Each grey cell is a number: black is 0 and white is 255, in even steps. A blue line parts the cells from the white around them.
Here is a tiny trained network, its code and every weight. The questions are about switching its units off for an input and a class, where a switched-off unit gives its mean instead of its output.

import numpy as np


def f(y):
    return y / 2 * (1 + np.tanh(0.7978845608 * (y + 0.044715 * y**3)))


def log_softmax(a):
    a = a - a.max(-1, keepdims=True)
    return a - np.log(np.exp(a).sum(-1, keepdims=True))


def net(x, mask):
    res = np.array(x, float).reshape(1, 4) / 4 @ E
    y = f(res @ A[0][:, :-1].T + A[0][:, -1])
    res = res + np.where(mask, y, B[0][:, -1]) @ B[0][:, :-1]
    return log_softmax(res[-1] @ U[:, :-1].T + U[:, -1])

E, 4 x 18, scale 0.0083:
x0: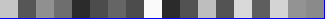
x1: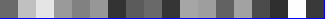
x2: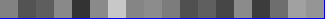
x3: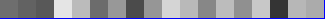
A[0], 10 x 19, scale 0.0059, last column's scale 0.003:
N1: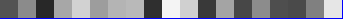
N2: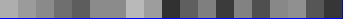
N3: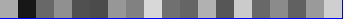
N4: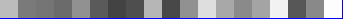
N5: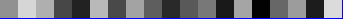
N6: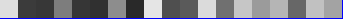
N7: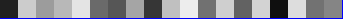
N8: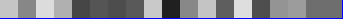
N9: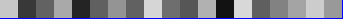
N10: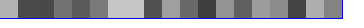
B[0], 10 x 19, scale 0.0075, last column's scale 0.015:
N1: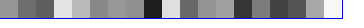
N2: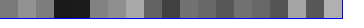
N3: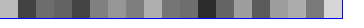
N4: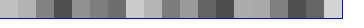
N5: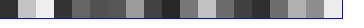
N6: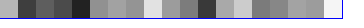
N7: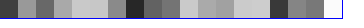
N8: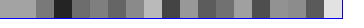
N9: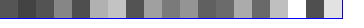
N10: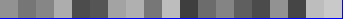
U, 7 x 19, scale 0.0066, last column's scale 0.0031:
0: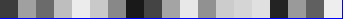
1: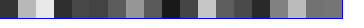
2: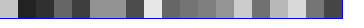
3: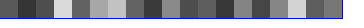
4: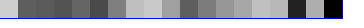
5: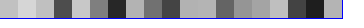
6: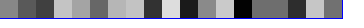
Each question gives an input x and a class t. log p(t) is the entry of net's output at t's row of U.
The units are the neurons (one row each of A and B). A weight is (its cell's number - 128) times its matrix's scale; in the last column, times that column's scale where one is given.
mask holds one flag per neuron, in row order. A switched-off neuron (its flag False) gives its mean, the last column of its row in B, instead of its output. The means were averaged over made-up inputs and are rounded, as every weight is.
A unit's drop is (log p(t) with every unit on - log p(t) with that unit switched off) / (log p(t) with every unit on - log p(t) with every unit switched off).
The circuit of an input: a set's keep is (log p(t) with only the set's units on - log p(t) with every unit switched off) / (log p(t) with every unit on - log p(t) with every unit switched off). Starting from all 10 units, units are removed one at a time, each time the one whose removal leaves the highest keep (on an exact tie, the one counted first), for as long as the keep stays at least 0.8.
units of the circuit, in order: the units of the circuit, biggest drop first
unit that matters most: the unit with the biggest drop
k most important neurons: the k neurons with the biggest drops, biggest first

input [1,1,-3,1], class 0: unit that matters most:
N5
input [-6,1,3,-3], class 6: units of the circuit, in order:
(N1, N9)
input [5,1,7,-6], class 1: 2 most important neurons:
(N5, N2)
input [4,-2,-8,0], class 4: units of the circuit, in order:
(N9, N5)
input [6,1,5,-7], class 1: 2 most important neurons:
(N5, N2)
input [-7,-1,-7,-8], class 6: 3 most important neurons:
(N1, N9, N8)
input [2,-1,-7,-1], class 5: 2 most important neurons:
(N6, N10)
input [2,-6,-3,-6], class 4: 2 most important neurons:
(N9, N4)
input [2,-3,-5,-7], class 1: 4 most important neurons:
(N7, N5, N2, N1)
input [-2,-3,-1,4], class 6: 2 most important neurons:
(N1, N9)
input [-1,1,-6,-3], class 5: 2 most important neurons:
(N1, N9)
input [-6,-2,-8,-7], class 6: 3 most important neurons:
(N1, N9, N8)
